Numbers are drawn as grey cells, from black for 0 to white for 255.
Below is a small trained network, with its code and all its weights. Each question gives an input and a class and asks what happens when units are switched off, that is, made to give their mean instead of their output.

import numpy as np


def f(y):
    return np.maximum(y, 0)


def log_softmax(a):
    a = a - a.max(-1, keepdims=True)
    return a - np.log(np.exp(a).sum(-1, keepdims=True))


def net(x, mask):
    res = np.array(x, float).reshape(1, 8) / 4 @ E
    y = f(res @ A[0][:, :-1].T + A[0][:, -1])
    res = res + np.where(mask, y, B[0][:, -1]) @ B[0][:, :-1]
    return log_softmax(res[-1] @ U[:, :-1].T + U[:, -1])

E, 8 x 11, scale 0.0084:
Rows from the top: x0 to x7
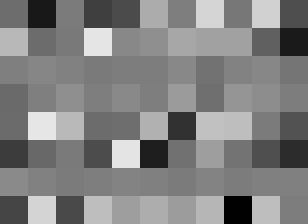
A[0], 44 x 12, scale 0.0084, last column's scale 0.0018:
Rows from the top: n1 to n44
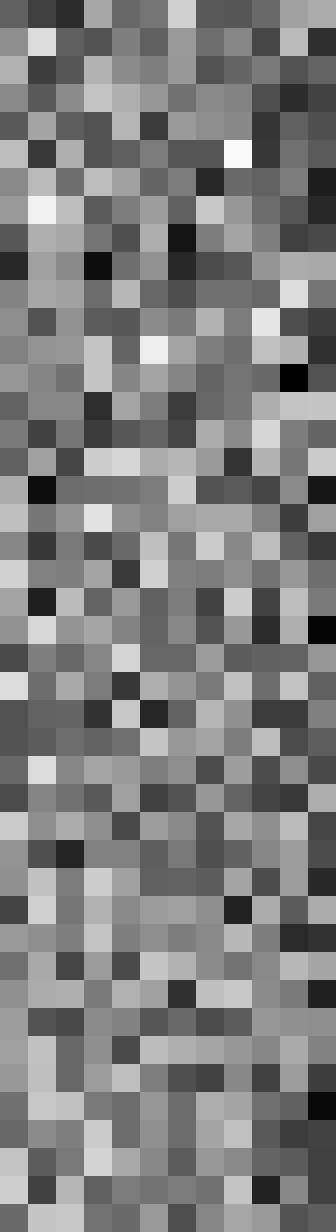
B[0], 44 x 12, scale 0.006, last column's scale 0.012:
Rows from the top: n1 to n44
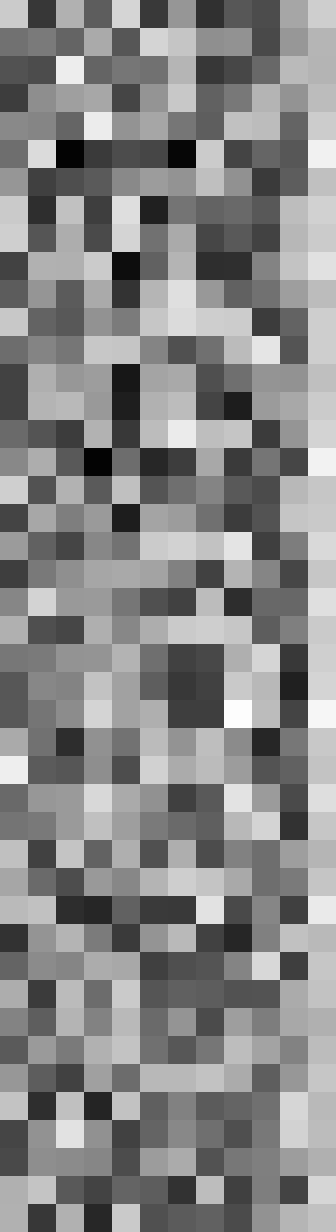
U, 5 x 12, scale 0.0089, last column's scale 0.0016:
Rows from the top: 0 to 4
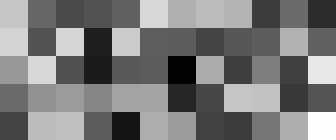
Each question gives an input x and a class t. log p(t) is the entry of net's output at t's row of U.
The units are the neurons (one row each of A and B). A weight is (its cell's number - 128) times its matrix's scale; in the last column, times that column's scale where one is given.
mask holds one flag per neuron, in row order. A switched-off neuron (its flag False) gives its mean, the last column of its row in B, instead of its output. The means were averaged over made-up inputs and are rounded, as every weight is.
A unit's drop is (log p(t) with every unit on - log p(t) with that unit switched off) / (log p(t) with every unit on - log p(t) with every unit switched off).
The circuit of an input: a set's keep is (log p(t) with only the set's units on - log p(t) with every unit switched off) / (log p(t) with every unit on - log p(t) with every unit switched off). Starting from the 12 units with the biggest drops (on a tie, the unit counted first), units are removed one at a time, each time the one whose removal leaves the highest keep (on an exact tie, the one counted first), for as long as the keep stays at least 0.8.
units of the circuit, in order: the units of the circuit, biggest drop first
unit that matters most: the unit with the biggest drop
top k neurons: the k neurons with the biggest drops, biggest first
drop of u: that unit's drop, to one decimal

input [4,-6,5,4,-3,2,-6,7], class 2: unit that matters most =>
n33
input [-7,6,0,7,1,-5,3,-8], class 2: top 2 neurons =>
[n6 n43]
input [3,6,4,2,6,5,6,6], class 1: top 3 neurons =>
[n8 n6 n40]
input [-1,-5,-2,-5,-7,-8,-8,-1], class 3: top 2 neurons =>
[n25 n30]
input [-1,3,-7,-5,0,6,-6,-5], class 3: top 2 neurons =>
[n26 n33]
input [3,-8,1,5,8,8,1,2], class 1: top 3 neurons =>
[n8 n9 n44]
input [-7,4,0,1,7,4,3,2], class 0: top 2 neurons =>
[n28 n32]
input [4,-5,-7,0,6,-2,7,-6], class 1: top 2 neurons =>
[n9 n36]
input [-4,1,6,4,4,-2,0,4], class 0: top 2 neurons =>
[n6 n28]
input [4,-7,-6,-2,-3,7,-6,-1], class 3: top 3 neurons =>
[n26 n29 n24]
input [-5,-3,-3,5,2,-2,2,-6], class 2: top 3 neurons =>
[n6 n22 n43]
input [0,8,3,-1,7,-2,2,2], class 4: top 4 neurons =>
[n19 n14 n34 n41]
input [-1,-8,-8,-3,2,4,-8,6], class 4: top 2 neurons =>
[n10 n15]
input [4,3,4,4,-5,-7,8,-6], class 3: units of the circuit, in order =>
[n25]
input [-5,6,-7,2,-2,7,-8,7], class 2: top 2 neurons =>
[n17 n33]
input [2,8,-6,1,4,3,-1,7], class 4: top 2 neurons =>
[n14 n34]
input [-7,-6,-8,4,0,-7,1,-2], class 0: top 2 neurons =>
[n23 n28]
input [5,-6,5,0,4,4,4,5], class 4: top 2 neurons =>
[n10 n15]
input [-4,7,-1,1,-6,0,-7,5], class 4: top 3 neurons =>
[n14 n19 n8]
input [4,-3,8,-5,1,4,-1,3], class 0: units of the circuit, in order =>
[n16]
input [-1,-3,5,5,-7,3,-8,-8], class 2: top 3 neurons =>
[n6 n22 n43]
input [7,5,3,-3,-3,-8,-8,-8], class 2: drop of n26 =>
0.2
